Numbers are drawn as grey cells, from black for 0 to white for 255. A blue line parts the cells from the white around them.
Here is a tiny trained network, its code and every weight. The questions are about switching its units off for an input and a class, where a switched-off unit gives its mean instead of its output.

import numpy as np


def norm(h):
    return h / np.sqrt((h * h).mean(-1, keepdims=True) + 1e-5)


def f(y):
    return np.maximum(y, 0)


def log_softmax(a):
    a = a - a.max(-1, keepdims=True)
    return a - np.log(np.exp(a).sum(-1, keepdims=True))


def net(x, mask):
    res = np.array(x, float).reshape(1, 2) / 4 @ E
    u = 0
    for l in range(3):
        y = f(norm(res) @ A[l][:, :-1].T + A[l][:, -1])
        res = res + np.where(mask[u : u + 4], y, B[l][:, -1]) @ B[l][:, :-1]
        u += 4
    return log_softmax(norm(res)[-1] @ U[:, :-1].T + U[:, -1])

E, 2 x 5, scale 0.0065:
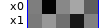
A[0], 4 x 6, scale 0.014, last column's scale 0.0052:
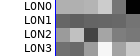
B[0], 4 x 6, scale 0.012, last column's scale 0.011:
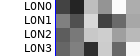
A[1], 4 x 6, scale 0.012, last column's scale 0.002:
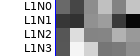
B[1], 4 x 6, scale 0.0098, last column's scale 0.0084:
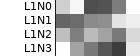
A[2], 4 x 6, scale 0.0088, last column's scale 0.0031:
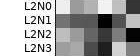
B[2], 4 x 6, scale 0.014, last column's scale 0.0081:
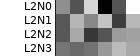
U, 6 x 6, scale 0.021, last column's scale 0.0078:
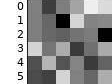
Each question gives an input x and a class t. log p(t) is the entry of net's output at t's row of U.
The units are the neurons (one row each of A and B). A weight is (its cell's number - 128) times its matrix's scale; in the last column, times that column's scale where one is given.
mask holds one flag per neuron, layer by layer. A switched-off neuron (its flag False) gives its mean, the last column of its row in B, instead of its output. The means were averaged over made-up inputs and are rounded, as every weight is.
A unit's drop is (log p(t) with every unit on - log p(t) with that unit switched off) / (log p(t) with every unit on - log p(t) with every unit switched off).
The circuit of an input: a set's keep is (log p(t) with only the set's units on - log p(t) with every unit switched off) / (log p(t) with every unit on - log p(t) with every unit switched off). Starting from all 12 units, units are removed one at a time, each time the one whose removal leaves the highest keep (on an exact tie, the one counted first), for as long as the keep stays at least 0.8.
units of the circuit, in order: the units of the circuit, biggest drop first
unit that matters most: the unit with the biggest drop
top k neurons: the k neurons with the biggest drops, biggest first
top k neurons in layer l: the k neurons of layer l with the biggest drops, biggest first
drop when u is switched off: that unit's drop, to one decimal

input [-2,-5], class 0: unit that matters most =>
L0N0
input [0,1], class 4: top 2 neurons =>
(L0N0, L0N3)
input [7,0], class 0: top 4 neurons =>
(L1N1, L1N2, L1N3, L0N2)
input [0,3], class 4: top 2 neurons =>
(L0N3, L0N0)
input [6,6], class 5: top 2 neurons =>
(L0N3, L0N1)
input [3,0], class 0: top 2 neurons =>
(L1N1, L1N2)
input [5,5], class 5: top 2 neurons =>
(L0N3, L0N1)
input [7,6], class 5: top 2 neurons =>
(L0N3, L0N1)
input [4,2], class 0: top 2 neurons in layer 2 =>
(L2N0, L2N3)
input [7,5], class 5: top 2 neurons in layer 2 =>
(L2N1, L2N0)
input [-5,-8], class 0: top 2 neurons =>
(L0N0, L0N3)
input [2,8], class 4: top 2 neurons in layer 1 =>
(L1N1, L1N2)
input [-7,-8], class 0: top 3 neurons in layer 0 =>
(L0N0, L0N3, L0N1)
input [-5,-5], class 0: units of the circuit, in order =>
(L0N0)
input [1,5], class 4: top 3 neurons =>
(L0N3, L0N0, L2N1)
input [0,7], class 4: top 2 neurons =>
(L0N3, L2N1)
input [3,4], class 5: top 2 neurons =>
(L0N3, L1N0)
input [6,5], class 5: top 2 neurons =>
(L0N3, L0N1)
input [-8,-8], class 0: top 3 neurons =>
(L0N0, L1N3, L0N3)
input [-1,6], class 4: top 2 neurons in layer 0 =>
(L0N2, L0N3)
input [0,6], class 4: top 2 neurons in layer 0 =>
(L0N3, L0N0)
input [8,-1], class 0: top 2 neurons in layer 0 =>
(L0N1, L0N2)
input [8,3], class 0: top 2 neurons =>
(L1N1, L1N2)
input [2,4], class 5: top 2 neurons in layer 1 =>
(L1N0, L1N3)
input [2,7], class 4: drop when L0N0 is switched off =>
0.8
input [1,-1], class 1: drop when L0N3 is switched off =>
0.3
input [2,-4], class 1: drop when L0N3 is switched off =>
1.0
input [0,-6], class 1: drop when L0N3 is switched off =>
1.6
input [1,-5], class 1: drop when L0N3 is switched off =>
1.3
